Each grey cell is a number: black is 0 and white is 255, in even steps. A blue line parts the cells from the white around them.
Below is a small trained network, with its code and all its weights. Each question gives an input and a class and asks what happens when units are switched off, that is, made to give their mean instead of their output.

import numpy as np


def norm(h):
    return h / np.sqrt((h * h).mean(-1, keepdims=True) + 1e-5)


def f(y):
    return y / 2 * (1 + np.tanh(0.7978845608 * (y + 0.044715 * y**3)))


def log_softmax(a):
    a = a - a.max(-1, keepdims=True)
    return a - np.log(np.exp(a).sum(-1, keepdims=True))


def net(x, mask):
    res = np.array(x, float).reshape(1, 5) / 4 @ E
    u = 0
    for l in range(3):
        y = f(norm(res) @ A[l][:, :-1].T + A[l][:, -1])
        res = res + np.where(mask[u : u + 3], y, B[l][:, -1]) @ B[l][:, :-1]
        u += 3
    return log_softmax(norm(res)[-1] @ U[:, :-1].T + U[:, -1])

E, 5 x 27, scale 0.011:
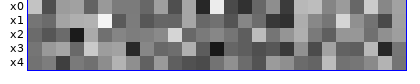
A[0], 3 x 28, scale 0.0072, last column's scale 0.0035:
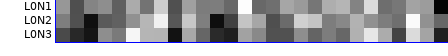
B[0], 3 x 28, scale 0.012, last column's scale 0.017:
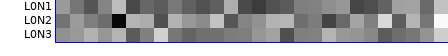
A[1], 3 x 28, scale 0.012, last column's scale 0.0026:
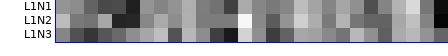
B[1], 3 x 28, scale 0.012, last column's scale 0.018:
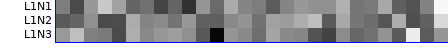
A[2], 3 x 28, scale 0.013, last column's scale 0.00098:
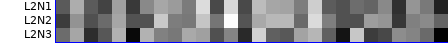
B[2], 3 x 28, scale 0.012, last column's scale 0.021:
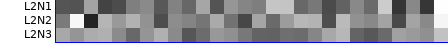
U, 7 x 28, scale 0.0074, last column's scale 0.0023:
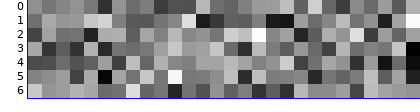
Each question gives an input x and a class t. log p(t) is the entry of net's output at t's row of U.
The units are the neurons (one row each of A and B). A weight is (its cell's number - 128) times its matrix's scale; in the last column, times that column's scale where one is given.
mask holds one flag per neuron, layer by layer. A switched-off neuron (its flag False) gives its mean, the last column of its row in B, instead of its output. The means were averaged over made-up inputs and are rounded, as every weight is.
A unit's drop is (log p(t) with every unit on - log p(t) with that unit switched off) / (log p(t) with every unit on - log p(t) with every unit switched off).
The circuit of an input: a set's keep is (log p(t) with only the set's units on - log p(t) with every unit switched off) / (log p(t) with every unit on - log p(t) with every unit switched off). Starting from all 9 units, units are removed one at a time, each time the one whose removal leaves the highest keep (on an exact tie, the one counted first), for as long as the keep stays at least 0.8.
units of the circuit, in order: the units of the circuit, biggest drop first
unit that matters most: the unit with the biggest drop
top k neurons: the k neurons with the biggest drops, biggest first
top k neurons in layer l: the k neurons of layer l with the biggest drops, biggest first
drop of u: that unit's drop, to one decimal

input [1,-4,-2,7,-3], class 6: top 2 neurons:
L0N2, L1N1
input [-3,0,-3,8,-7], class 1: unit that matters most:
L2N1
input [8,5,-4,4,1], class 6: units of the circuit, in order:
L2N2, L2N1
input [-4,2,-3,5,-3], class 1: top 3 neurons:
L2N1, L0N2, L1N3
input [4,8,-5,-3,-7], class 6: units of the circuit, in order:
L2N1, L2N2
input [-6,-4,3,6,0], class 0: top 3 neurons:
L2N3, L0N2, L1N1
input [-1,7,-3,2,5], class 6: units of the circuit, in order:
L0N3, L2N1
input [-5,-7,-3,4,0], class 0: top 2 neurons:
L2N3, L0N2
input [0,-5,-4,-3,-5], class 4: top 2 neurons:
L1N2, L0N2
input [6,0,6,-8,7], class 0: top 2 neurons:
L0N1, L0N3
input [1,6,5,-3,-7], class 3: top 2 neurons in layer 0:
L0N1, L0N3
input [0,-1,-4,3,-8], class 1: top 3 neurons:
L2N1, L0N2, L1N2
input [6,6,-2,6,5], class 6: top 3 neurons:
L0N2, L2N2, L2N1
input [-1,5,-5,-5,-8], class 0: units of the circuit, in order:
L0N2
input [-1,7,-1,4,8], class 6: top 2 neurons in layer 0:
L0N3, L0N2
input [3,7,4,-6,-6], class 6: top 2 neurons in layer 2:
L2N1, L2N2
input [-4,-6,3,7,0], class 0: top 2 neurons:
L2N3, L0N2
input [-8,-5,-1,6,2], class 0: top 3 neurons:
L2N3, L0N2, L1N1
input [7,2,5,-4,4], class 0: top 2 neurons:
L0N1, L0N2
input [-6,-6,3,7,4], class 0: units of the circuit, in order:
L2N3
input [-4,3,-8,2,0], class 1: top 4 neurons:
L2N1, L0N2, L1N2, L0N1
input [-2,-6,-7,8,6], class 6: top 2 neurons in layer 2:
L2N3, L2N1
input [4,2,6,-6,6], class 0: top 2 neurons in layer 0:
L0N1, L0N3
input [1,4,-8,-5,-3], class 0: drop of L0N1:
0.5
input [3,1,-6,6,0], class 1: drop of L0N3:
0.1
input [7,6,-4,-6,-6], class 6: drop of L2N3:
0.0
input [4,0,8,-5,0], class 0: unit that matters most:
L0N1
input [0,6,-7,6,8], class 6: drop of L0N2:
0.3
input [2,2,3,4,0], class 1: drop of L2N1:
0.3
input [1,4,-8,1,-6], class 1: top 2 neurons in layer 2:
L2N1, L2N3
